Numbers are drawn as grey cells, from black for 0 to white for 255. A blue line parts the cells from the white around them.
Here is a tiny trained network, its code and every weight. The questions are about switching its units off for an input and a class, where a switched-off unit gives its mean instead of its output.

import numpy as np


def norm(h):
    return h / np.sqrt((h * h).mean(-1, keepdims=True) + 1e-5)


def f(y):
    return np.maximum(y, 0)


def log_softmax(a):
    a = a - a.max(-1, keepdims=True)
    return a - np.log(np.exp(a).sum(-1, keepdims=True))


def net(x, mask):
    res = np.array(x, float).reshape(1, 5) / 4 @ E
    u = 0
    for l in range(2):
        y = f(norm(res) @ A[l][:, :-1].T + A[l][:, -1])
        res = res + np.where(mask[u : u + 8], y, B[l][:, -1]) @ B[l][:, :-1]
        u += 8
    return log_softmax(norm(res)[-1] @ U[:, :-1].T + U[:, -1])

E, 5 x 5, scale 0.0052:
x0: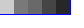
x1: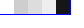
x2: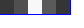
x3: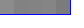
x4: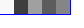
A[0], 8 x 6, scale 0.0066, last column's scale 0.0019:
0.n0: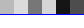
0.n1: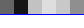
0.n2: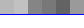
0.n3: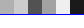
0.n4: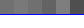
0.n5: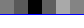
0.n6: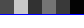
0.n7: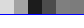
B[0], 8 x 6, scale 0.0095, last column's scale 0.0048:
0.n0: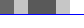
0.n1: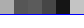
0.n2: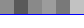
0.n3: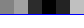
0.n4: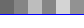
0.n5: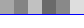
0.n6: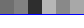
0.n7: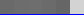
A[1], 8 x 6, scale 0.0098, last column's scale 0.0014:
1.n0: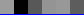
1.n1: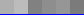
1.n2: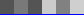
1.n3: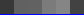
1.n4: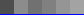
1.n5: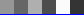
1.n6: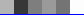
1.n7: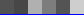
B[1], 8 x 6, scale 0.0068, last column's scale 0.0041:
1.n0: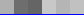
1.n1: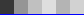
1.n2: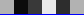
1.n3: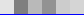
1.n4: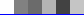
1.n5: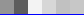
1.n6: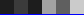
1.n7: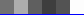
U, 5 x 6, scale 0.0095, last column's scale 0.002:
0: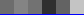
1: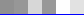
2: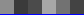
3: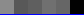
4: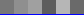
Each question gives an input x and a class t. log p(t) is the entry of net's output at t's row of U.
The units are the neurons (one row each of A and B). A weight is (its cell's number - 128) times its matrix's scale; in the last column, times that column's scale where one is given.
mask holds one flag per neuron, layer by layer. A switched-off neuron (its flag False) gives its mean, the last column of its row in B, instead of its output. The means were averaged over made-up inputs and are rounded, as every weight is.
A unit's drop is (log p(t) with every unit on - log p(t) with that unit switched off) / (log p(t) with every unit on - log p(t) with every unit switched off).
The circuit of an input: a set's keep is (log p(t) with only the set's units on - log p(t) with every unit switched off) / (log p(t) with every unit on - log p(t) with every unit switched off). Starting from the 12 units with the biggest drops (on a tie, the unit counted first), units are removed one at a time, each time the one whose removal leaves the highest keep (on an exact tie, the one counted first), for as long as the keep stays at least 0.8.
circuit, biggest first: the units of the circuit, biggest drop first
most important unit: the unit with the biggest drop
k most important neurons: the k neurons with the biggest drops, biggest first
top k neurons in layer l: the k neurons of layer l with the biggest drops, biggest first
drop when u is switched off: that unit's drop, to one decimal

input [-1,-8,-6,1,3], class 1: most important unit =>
1.n5
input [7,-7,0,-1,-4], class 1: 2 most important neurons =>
[0.n5 0.n3]
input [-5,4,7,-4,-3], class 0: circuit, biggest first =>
[0.n1 1.n7]
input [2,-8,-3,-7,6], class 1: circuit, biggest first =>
[1.n5 0.n5]
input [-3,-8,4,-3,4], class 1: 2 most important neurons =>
[1.n5 0.n3]
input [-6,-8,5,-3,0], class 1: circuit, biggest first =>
[1.n5 1.n3]
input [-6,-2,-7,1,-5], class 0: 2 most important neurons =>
[0.n3 0.n5]
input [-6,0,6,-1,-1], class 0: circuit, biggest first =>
[1.n7 0.n1]
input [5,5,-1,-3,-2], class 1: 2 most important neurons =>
[0.n0 1.n1]
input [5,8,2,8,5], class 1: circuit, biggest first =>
[0.n0 0.n1 1.n1]
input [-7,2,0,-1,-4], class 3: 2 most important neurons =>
[0.n1 0.n5]
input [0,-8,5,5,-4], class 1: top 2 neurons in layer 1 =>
[1.n3 1.n5]
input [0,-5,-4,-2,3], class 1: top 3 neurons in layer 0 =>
[0.n5 0.n1 0.n4]
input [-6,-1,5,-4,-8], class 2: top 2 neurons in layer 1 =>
[1.n2 1.n3]
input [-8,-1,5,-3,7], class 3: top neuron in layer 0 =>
[0.n1]
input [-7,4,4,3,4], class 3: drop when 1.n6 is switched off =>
0.1
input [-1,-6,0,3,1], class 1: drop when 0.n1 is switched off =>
0.0
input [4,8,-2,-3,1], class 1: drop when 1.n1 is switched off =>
0.3
